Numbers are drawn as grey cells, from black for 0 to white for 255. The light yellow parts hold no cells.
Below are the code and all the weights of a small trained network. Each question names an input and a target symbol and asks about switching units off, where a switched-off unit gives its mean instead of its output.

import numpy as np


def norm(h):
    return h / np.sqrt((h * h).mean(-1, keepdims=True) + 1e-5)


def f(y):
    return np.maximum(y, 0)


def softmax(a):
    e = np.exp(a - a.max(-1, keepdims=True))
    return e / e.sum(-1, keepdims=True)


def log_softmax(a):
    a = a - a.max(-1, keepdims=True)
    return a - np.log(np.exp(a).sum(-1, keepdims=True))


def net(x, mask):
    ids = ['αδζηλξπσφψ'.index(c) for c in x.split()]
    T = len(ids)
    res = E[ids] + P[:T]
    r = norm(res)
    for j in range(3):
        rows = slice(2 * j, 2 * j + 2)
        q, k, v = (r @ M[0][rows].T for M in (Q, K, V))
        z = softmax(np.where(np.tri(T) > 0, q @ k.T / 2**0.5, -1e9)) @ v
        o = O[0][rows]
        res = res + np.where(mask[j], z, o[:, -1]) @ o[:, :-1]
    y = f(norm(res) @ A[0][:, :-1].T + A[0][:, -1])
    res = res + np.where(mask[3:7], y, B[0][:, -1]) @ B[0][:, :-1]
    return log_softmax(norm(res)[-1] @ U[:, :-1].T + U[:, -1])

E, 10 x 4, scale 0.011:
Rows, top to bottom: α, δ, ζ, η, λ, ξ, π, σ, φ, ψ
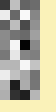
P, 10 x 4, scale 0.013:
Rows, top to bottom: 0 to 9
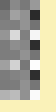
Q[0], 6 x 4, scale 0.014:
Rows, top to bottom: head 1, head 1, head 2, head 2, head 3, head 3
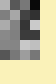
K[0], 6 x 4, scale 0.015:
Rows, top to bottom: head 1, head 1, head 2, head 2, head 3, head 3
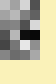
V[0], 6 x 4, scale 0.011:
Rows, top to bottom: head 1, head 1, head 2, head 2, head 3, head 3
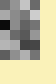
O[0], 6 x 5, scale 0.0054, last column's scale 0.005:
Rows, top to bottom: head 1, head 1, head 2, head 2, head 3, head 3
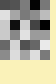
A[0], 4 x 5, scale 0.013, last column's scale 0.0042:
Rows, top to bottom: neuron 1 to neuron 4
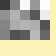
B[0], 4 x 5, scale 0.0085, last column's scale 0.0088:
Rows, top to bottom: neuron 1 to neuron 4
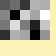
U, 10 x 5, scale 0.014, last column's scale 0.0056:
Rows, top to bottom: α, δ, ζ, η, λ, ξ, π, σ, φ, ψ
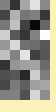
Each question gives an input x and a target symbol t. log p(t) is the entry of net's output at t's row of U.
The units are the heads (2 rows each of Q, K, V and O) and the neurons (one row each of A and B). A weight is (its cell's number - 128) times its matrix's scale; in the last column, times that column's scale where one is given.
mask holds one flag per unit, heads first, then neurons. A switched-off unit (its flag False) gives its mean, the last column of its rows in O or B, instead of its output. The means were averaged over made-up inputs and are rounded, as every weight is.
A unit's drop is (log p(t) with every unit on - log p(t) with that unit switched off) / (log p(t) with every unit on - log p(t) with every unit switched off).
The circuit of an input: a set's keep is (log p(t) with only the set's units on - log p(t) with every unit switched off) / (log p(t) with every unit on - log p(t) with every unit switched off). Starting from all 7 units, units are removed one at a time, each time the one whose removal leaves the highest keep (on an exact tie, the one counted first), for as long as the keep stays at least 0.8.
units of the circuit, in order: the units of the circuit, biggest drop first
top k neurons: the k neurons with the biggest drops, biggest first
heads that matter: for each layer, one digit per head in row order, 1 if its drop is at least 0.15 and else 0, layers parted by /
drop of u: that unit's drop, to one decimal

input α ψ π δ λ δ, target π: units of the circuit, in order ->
head 2; neuron 1; neuron 3; head 3
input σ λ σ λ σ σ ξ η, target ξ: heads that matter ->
010
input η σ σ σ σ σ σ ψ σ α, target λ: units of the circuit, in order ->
neuron 3; head 2
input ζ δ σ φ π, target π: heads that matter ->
110
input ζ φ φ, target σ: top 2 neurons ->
neuron 1; neuron 2
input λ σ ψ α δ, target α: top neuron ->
neuron 2
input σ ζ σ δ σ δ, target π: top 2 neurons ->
neuron 1; neuron 3
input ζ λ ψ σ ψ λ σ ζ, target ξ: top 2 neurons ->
neuron 1; neuron 2
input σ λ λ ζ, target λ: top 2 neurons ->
neuron 3; neuron 1
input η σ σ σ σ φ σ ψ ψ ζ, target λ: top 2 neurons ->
neuron 3; neuron 2
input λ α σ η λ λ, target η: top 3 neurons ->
neuron 3; neuron 2; neuron 1
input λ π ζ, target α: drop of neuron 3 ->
0.1
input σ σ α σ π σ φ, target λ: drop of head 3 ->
-0.1
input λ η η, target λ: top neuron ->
neuron 3
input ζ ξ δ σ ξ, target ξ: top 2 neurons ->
neuron 2; neuron 3
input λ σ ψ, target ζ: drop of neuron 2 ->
0.5
